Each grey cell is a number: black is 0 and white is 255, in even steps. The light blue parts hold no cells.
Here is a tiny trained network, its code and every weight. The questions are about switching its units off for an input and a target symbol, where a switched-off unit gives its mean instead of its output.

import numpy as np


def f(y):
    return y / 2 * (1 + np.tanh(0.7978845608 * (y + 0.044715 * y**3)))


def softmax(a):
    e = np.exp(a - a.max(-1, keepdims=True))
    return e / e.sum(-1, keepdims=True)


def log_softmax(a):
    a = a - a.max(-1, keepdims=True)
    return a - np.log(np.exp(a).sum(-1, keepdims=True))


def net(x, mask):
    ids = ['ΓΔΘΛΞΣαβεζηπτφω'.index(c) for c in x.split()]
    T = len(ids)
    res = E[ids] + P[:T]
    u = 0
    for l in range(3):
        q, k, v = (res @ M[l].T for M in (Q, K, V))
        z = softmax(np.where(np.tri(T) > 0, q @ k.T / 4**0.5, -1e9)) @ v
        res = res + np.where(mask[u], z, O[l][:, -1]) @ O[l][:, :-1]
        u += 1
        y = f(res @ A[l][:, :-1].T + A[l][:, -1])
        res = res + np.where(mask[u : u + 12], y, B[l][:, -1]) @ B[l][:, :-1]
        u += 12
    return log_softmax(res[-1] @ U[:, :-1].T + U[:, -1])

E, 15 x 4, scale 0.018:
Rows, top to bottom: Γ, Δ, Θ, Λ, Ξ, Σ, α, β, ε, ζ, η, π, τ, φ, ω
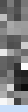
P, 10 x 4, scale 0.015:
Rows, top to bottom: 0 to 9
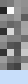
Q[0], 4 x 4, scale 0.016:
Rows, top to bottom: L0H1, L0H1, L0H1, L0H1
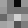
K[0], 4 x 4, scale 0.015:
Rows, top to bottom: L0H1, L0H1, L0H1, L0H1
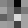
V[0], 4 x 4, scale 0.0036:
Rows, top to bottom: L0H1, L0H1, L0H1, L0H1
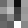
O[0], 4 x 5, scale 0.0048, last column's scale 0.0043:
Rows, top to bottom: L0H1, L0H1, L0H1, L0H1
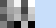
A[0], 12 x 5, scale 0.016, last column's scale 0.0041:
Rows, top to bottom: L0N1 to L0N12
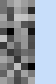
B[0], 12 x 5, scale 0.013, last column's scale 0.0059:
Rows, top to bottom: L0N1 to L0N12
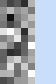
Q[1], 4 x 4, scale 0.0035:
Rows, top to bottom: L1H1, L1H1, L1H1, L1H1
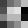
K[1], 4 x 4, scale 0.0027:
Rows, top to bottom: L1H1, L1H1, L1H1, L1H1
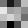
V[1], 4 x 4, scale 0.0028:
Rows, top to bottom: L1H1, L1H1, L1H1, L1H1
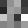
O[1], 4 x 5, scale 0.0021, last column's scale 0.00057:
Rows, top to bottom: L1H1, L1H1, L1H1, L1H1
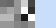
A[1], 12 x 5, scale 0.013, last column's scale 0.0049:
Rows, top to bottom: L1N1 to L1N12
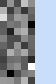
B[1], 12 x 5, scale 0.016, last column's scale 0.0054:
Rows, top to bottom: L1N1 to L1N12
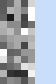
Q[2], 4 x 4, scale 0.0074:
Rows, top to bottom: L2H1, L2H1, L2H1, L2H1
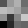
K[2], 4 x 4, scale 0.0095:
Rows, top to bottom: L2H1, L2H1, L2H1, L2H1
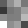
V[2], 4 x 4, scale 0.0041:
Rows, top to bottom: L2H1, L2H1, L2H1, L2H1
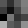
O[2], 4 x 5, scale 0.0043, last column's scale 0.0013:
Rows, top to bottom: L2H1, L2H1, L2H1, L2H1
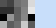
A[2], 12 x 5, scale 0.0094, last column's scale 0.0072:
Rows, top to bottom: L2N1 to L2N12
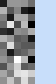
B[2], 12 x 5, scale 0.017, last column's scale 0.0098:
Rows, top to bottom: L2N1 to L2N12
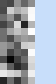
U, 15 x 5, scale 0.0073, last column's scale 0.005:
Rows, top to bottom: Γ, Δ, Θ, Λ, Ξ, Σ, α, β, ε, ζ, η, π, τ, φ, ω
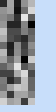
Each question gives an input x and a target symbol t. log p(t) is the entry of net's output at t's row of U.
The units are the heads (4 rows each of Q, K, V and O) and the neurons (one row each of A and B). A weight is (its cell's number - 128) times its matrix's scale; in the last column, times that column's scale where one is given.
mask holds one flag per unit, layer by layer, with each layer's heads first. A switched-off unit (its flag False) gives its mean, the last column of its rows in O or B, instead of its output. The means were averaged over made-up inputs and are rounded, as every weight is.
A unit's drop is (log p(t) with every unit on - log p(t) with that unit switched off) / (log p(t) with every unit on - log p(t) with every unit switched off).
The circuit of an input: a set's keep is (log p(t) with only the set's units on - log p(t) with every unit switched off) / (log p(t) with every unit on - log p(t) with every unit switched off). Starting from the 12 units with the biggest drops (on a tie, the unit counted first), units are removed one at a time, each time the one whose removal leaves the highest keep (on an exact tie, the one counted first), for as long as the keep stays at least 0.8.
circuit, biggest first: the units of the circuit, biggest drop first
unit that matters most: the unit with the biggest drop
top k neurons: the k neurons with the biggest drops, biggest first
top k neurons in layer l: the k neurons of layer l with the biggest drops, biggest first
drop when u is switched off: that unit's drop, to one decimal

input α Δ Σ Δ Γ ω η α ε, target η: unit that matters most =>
L1N9
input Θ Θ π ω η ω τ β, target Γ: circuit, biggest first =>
(L1N11; L2N12)
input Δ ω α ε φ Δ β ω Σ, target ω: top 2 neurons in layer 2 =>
(L2N11; L2N2)
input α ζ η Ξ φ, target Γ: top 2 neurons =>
(L1N3; L1N11)
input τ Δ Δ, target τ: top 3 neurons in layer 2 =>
(L2N9; L2N10; L2N8)
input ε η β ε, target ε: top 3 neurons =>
(L0N5; L2N10; L1N3)
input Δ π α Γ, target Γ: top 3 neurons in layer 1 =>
(L1N11; L1N3; L1N1)
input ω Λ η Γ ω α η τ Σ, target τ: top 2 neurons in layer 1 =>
(L1N11; L1N9)
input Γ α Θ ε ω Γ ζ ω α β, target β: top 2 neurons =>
(L2N9; L0N6)
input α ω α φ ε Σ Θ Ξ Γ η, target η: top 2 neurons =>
(L1N11; L2N2)
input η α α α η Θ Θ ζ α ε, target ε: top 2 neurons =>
(L0N5; L2N10)
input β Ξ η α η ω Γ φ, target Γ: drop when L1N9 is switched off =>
0.2
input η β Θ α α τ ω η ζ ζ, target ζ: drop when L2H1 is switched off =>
0.0
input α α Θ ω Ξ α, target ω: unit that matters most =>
L0N7
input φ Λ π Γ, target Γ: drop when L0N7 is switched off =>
0.1
